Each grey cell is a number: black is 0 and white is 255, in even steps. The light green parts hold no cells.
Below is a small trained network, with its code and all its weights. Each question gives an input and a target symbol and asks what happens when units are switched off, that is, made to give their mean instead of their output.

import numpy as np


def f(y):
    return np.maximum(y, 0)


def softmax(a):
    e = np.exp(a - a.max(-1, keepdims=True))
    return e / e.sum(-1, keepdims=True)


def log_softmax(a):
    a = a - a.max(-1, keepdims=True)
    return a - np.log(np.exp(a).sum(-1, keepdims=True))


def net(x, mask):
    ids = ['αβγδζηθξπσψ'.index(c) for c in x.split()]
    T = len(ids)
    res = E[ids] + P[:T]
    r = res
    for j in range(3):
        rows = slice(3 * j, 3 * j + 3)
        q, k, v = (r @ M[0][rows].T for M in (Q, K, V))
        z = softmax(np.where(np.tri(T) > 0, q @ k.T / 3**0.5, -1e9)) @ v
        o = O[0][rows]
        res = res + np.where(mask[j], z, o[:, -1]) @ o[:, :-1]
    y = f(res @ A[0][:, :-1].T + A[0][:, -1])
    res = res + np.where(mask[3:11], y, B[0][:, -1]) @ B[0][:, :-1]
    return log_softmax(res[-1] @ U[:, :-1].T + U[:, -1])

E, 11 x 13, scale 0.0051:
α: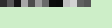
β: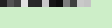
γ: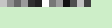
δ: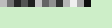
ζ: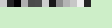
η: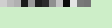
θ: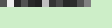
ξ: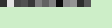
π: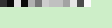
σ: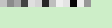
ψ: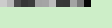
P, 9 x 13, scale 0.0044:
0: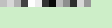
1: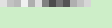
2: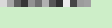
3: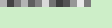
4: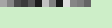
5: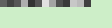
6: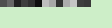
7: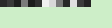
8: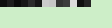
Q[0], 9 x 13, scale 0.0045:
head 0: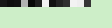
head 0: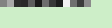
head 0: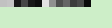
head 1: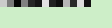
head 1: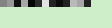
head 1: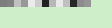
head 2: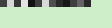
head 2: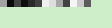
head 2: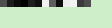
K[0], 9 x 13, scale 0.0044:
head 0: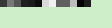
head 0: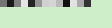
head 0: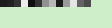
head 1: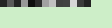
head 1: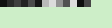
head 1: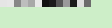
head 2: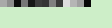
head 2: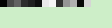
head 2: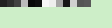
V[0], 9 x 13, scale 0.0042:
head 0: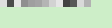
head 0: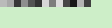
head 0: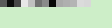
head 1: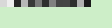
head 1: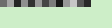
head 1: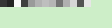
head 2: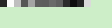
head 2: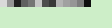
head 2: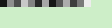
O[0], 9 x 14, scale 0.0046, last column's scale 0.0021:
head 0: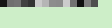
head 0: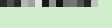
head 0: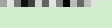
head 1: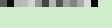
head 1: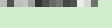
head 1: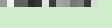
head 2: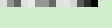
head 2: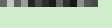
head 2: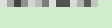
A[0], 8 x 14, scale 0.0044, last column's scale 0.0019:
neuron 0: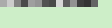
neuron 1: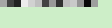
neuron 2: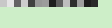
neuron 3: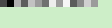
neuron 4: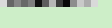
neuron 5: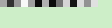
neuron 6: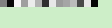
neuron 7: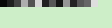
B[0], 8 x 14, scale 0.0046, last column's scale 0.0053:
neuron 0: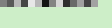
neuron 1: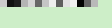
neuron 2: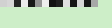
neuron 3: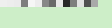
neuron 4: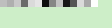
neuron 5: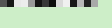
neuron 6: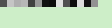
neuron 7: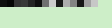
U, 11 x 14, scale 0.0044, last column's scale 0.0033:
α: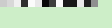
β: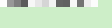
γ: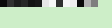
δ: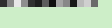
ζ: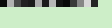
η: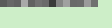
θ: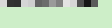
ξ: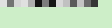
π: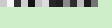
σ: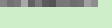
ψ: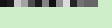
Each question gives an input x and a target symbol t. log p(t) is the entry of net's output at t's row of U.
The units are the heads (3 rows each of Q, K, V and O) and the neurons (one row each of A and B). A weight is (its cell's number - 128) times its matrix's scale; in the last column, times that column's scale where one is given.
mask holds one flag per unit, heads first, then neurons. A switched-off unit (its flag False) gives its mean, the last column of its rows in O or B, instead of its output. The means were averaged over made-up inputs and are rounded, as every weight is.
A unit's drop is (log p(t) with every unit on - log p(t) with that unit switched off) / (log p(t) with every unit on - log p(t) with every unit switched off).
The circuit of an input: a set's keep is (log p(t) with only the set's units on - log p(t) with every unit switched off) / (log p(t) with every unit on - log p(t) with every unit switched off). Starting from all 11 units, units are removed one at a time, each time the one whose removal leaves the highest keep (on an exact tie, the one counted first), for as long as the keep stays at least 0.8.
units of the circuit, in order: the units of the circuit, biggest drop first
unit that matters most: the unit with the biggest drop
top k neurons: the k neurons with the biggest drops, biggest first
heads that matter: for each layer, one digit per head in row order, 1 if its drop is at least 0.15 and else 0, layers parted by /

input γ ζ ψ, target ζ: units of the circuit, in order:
(head 2; head 1; neuron 7; head 0)
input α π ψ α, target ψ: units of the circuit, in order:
(neuron 5; head 0; head 1; neuron 7)
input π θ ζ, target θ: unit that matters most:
head 1
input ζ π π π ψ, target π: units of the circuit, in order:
(neuron 2; head 1)
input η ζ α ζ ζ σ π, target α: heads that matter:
011
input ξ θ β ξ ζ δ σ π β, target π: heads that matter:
010
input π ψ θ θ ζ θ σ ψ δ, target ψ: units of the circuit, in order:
(head 0; head 2; head 1; neuron 5)
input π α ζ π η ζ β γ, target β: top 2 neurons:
(neuron 4; neuron 1)
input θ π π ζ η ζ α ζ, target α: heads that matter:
111
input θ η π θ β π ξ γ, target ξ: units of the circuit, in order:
(head 0; neuron 5; head 1)
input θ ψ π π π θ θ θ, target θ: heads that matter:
101
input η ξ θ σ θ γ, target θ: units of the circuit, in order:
(head 0; neuron 1; head 2)
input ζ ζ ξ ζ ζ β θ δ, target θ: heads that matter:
110
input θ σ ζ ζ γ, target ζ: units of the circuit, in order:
(head 2; head 0; head 1; neuron 7)
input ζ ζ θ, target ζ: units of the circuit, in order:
(head 1; head 0; head 2; neuron 7)
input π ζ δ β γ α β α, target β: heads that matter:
101
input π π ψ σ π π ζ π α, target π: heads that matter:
110
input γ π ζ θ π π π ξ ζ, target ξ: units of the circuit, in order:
(head 0; head 1; neuron 5)
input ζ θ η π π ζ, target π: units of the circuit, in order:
(head 1; neuron 2)
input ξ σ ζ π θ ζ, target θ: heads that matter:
110
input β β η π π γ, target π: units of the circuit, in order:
(head 1; neuron 2)
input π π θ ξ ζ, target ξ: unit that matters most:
neuron 5
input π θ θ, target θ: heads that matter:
111
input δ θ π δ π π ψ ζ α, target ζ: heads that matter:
011
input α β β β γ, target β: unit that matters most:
head 1
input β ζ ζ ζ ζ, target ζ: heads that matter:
101
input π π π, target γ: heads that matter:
110
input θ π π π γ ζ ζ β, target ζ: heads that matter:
101
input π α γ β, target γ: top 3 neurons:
(neuron 7; neuron 1; neuron 3)
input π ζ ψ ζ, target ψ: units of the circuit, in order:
(head 2; neuron 5; head 0; neuron 7)
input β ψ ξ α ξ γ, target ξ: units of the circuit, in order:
(head 0; neuron 5)
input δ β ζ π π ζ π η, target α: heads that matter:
010
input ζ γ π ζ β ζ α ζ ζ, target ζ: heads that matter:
001
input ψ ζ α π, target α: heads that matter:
010
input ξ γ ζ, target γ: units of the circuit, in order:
(head 0; neuron 7; head 1; neuron 1)
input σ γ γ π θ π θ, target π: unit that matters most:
neuron 2
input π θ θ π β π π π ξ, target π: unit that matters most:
head 1
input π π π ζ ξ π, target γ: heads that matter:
011
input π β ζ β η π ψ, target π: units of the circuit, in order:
(head 1; neuron 2; head 0)
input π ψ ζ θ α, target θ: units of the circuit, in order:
(neuron 1; head 0; head 1)
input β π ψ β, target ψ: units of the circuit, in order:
(neuron 5; head 0)
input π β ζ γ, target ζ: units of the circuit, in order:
(head 0; head 2; head 1; neuron 7)
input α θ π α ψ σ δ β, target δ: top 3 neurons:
(neuron 5; neuron 4; neuron 7)
